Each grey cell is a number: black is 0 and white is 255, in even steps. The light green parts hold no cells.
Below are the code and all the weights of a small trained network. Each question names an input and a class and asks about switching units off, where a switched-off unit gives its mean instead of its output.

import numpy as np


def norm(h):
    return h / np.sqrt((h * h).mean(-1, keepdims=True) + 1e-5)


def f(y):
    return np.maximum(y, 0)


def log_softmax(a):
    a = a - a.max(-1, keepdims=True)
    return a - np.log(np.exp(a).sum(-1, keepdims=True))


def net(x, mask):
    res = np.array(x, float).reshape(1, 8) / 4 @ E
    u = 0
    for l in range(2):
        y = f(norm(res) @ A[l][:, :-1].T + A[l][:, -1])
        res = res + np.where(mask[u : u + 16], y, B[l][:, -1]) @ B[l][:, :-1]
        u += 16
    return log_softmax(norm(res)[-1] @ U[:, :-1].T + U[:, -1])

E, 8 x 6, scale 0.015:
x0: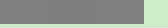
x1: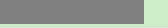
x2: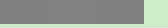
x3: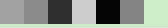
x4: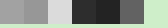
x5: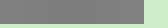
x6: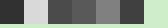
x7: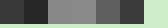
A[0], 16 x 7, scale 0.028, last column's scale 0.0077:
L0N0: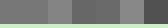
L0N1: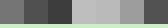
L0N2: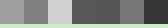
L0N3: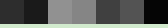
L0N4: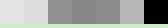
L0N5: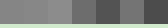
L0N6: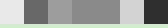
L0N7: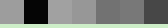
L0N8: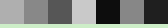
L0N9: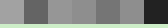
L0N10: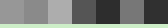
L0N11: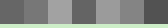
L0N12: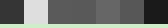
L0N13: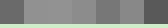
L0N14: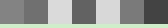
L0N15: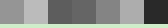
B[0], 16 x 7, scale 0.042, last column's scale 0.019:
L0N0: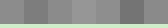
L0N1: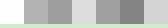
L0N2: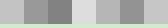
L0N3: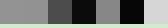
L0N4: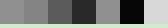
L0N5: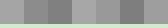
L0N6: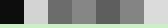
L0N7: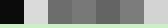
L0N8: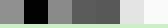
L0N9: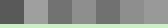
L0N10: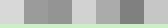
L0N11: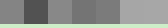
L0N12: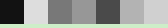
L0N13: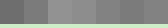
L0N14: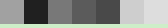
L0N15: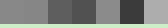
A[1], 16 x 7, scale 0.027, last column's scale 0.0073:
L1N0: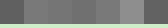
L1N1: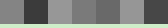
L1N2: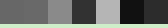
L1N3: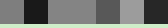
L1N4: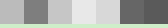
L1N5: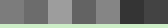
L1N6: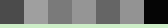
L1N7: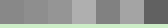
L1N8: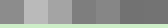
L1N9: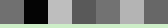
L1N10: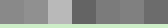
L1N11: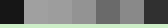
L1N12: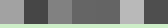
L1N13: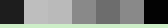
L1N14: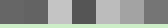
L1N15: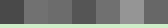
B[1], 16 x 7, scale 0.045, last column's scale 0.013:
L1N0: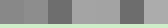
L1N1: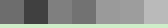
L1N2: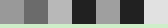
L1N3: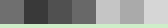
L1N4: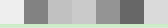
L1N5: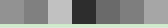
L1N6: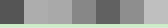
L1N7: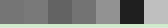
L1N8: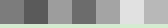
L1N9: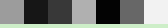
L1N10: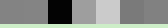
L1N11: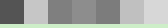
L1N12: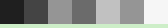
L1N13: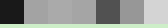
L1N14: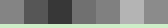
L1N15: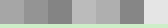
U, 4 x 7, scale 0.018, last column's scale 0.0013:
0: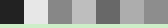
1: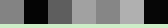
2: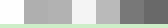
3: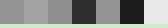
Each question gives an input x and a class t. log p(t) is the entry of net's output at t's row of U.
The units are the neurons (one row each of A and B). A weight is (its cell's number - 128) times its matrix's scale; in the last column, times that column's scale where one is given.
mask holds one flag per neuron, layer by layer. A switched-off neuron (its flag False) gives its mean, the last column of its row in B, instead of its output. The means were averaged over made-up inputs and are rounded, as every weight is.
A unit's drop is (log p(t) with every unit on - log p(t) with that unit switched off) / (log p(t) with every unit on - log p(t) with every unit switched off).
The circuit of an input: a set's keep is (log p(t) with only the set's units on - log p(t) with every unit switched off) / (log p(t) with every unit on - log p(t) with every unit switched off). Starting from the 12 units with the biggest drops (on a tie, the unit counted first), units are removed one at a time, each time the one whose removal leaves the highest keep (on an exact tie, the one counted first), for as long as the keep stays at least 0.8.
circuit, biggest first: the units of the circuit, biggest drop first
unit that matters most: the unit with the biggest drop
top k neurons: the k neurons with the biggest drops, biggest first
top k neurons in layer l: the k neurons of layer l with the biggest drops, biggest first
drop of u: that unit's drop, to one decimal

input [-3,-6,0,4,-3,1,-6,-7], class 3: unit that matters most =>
L0N4
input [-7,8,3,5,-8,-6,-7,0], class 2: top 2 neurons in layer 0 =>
[L0N1 L0N12]
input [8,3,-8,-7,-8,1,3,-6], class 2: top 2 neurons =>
[L0N1 L0N8]
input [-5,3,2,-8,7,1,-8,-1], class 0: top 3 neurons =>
[L0N6 L0N7 L0N8]
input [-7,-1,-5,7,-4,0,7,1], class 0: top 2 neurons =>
[L0N12 L0N14]
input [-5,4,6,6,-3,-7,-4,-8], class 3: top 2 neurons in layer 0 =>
[L0N4 L0N14]
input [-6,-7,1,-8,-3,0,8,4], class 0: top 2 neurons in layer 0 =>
[L0N12 L0N8]
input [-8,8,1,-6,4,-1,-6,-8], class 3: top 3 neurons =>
[L0N4 L0N8 L0N12]
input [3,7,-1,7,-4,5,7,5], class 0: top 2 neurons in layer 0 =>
[L0N12 L0N14]
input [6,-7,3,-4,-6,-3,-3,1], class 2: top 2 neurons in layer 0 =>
[L0N1 L0N8]
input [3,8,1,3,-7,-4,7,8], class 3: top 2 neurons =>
[L0N3 L0N6]
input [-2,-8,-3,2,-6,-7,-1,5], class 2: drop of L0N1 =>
0.8
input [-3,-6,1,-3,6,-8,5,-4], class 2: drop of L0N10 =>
0.8
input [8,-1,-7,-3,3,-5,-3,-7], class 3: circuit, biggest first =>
[L0N4]
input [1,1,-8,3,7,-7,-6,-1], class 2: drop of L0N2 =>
1.0
